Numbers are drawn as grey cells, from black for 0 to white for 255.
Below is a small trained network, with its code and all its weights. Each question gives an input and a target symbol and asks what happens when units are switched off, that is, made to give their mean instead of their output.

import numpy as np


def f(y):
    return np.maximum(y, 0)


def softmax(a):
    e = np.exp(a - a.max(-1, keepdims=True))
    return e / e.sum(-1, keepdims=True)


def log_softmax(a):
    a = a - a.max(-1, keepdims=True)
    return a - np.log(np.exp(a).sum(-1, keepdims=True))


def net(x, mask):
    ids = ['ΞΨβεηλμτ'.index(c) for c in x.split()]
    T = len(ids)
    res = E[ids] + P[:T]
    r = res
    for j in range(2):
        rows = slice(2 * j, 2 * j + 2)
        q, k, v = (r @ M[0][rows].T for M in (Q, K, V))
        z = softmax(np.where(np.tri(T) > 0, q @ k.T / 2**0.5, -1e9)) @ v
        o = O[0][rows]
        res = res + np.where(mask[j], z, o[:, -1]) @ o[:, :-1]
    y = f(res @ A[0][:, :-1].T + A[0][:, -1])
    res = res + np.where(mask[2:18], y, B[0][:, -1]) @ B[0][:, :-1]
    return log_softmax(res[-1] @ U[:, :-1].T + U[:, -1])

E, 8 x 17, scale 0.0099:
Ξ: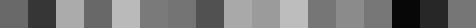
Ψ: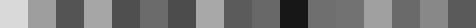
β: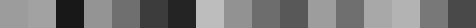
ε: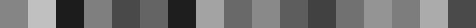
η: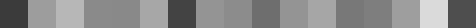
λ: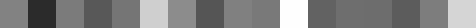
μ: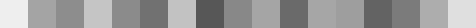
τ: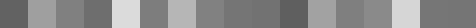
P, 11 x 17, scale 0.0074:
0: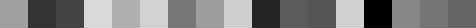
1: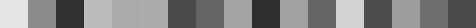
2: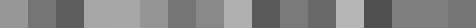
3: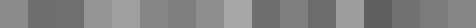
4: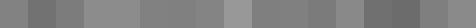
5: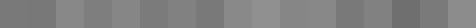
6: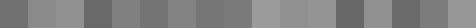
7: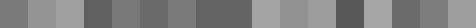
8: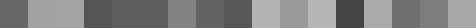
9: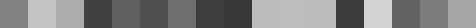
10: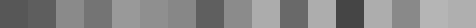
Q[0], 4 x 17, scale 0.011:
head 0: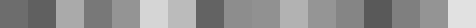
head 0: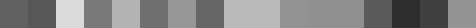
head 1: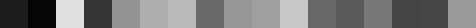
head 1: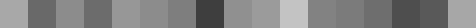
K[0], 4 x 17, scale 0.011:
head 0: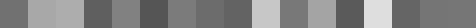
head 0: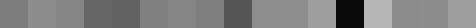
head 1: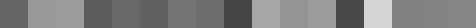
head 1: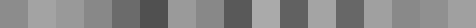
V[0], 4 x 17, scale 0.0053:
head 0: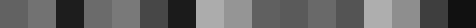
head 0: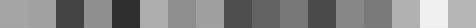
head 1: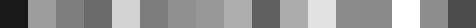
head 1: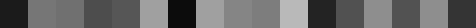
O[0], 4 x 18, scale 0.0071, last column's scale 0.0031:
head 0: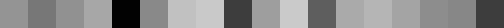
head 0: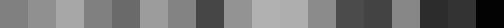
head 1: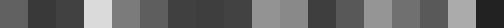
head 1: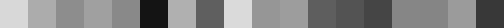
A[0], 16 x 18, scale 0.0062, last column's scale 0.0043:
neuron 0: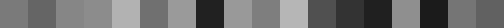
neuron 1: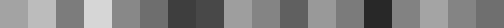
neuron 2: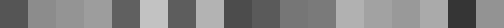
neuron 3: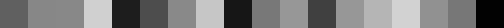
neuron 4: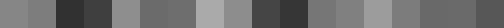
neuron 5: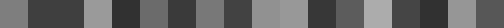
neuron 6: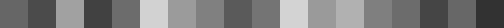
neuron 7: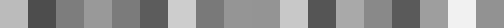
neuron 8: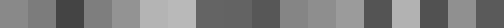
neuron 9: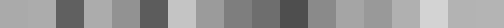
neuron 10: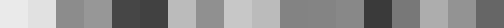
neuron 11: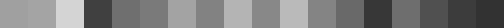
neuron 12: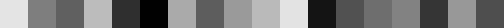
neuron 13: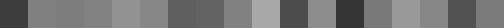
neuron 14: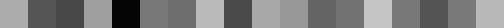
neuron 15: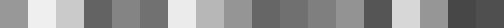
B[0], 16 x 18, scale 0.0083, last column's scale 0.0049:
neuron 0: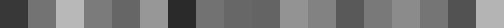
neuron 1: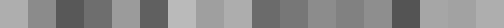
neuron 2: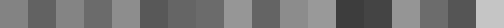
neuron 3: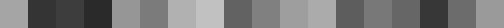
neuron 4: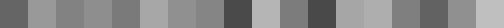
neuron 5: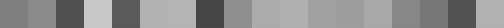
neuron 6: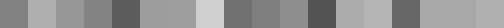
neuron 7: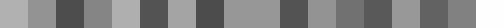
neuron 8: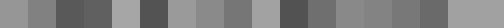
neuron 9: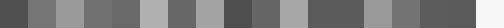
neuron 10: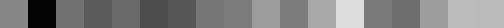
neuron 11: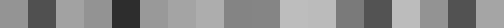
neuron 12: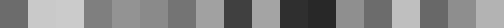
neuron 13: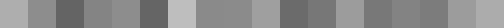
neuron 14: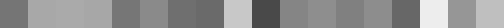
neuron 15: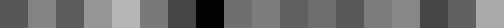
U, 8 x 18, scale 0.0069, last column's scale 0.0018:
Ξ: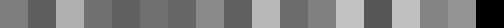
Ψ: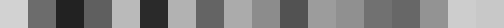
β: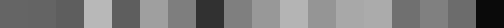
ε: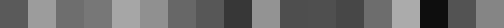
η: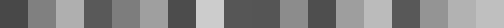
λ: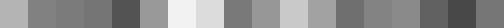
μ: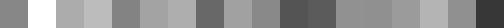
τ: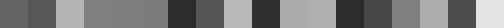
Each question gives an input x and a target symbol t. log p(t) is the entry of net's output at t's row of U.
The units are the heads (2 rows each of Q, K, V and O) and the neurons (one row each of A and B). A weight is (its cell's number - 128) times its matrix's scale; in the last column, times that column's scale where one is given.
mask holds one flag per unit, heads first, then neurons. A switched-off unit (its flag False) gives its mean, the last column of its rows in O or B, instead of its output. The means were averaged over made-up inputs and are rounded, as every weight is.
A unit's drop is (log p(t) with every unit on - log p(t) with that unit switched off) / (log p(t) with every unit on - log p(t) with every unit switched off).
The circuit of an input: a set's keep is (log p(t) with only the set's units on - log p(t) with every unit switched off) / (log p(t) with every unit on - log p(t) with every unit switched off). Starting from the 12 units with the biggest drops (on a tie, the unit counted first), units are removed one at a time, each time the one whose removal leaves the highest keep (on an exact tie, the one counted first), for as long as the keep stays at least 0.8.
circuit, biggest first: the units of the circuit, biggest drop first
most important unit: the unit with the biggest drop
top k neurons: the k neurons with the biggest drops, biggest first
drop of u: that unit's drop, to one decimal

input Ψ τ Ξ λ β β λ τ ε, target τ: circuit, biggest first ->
(neuron 14; head 0; neuron 2)
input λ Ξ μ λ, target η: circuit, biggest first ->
(head 1; neuron 6)
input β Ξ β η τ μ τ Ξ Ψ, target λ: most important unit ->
neuron 3
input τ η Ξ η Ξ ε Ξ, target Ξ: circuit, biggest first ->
(head 1; neuron 12; head 0; neuron 10)
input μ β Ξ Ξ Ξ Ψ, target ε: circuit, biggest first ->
(head 0; neuron 4)
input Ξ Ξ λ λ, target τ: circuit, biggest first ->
(head 0; neuron 0)
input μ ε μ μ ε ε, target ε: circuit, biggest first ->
(head 0; neuron 4)
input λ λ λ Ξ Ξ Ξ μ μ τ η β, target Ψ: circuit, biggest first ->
(head 0; neuron 1; neuron 13)
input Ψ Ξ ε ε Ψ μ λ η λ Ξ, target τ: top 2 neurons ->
(neuron 0; neuron 11)
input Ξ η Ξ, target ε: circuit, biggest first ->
(head 1; neuron 12; neuron 0)
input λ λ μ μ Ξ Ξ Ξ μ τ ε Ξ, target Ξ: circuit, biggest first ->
(head 1; head 0; neuron 12; neuron 10)
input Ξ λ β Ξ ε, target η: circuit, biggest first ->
(head 0; neuron 9)
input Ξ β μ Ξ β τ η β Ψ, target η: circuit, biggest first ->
(neuron 9; head 0)
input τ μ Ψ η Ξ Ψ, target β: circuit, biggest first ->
(head 1; neuron 5)
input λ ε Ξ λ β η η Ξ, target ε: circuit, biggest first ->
(head 1; neuron 12)
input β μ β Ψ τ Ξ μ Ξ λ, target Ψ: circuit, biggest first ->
(head 0; neuron 7; neuron 9)
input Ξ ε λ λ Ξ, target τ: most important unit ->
neuron 0
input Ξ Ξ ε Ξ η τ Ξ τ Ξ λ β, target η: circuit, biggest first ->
(head 0; neuron 9)
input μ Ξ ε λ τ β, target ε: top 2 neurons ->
(neuron 4; neuron 2)
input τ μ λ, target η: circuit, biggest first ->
(head 1; neuron 6)
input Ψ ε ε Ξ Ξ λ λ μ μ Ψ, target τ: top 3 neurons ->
(neuron 14; neuron 15; neuron 2)
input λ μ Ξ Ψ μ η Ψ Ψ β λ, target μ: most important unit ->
neuron 12
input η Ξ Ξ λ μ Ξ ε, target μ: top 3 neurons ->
(neuron 12; neuron 14; neuron 5)
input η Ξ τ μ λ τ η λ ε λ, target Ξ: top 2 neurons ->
(neuron 12; neuron 10)
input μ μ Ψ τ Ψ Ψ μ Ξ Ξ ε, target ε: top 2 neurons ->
(neuron 2; neuron 4)
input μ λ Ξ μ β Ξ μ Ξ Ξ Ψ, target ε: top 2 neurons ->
(neuron 2; neuron 4)
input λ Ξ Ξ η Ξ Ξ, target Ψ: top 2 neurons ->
(neuron 7; neuron 9)
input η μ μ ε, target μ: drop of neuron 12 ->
0.4
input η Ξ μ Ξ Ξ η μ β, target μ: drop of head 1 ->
0.5
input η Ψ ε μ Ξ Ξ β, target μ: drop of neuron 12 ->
0.6
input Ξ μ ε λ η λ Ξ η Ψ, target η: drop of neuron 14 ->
0.0
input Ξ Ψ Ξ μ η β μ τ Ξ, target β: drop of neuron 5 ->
0.7
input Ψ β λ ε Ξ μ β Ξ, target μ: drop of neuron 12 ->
0.3
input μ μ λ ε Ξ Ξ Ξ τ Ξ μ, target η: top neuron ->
(neuron 7)
